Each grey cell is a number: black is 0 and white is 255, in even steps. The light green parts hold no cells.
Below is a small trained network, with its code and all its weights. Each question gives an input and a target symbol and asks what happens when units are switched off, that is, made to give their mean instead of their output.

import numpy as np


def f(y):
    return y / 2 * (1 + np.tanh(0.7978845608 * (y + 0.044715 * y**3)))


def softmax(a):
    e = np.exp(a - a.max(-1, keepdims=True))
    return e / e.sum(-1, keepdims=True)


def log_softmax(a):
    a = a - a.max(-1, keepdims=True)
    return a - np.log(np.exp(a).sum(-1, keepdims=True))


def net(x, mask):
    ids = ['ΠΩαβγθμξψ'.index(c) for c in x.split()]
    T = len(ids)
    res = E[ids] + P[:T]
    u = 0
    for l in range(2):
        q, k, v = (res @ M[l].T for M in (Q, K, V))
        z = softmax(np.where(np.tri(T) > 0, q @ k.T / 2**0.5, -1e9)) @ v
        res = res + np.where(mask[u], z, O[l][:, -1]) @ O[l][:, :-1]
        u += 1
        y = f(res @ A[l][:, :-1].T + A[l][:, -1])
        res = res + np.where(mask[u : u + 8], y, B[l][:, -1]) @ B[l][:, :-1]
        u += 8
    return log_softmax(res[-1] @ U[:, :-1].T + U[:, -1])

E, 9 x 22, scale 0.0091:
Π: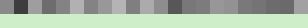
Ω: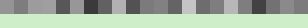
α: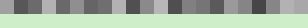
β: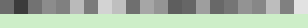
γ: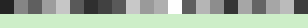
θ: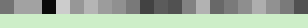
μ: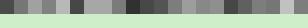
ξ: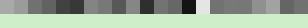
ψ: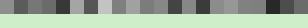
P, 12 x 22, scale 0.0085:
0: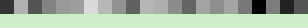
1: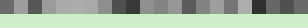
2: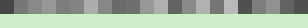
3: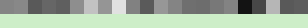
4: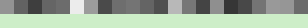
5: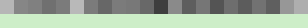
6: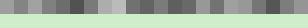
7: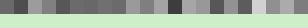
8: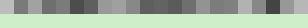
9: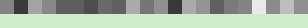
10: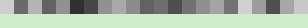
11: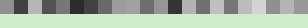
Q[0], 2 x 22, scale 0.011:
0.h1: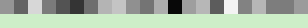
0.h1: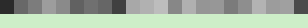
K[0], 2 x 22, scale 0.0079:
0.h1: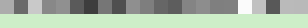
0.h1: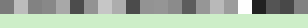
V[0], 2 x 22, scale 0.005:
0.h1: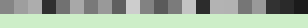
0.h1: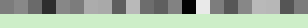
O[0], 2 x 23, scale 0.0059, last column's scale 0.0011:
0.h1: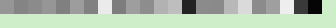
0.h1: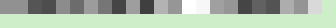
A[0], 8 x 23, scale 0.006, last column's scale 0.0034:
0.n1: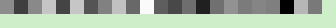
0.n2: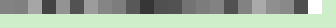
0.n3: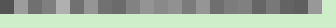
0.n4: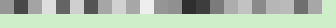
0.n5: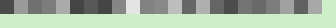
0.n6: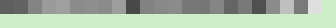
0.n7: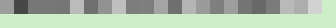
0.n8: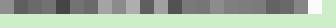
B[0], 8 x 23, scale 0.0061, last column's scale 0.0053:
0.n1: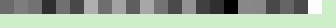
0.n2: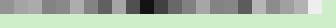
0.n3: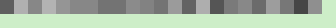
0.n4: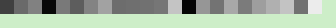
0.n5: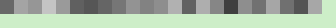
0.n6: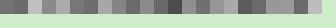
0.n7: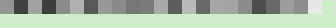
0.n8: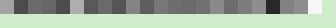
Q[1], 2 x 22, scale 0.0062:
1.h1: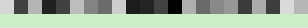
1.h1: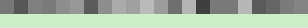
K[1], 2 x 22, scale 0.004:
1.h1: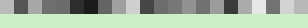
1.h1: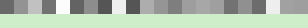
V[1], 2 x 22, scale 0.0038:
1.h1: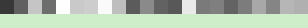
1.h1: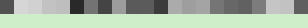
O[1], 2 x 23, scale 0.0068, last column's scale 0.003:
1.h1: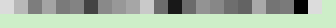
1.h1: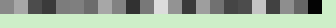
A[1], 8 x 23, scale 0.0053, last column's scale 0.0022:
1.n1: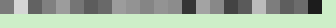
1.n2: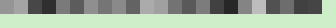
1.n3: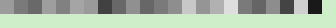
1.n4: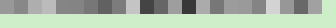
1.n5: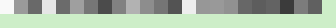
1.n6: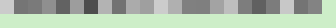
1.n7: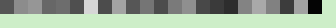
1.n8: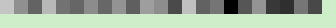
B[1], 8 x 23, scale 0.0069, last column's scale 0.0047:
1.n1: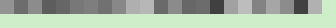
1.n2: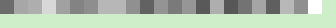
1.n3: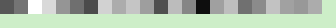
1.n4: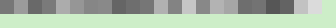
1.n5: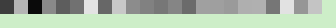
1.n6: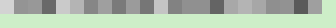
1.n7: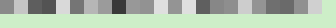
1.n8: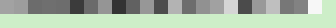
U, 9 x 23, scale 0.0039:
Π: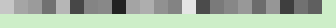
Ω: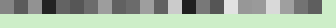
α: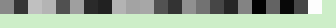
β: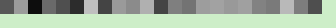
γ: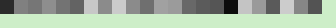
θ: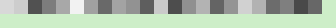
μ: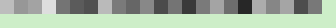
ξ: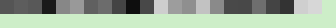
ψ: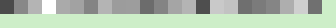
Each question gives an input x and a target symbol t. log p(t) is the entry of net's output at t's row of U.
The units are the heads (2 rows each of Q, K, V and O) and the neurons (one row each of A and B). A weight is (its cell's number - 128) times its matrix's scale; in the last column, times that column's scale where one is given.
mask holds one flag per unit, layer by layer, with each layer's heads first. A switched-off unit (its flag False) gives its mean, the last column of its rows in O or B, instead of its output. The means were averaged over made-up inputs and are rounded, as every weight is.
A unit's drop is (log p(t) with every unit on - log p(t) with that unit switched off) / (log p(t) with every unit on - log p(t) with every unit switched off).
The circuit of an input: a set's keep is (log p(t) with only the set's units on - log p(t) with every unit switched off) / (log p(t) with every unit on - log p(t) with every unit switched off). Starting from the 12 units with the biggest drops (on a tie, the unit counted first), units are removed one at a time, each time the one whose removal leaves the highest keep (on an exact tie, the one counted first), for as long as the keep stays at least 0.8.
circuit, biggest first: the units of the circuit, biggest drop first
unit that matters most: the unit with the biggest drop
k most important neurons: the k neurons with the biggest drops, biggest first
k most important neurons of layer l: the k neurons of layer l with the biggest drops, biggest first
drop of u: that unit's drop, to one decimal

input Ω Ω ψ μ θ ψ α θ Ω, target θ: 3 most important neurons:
(1.n6, 0.n2, 0.n1)
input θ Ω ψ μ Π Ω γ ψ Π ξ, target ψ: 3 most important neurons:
(0.n1, 0.n8, 1.n3)
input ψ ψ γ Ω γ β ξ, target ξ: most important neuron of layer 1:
(1.n2)
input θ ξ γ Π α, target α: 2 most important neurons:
(0.n3, 0.n7)
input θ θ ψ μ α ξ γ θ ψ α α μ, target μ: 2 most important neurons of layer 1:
(1.n8, 1.n4)
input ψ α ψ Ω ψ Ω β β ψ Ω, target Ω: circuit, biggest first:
(0.h1, 0.n4)
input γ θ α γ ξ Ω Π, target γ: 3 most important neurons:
(0.n1, 0.n4, 1.n2)
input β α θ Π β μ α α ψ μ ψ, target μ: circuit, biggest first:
(0.n2, 1.h1, 1.n8, 1.n2)
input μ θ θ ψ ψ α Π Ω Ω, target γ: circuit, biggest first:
(0.n1, 0.h1, 0.n4, 1.n2)
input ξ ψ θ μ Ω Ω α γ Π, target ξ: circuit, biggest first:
(0.n5, 1.h1)
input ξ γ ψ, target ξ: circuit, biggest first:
(1.h1, 0.n5, 0.h1)
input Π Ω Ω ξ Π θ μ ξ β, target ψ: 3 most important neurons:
(0.n1, 1.n3, 0.n4)
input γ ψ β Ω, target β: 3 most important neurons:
(1.n5, 0.n4, 1.n8)
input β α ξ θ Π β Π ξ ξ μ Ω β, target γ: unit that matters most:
0.h1
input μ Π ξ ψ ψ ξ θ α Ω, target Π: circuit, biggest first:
(0.h1, 0.n1, 1.n7)
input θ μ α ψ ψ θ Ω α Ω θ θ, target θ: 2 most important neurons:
(0.n1, 0.n2)
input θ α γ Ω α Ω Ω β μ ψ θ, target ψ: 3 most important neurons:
(0.n8, 0.n1, 0.n2)
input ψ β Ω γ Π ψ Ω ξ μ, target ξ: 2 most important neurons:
(0.n2, 1.n2)
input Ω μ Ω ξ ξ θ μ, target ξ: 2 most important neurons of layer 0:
(0.n1, 0.n8)
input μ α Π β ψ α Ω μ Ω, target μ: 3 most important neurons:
(0.n2, 1.n8, 1.n2)
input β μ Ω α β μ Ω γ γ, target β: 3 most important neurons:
(1.n5, 0.n4, 0.n5)
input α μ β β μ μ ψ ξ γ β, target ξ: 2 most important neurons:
(0.n5, 0.n2)
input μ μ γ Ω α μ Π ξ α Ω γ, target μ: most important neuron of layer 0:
(0.n5)
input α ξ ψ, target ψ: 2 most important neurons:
(1.n3, 0.n1)
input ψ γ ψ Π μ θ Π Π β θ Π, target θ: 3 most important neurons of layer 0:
(0.n2, 0.n1, 0.n7)
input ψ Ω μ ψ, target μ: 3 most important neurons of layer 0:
(0.n2, 0.n1, 0.n6)
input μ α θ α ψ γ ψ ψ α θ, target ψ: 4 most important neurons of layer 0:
(0.n8, 0.n1, 0.n7, 0.n2)
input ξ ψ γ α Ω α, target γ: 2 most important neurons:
(0.n1, 0.n4)
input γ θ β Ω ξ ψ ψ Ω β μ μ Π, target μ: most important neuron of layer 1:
(1.n8)
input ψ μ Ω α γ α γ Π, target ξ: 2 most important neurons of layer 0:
(0.n5, 0.n4)
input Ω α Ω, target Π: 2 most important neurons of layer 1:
(1.n7, 1.n8)
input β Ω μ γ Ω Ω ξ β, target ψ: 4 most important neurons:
(1.n3, 0.n1, 0.n4, 0.n7)
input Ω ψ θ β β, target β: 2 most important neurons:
(1.n5, 0.n4)
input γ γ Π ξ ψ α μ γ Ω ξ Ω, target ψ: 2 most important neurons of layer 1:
(1.n3, 1.n5)
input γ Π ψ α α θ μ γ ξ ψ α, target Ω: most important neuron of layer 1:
(1.n2)
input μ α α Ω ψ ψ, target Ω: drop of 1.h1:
0.3
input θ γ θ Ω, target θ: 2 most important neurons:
(1.n6, 0.n1)
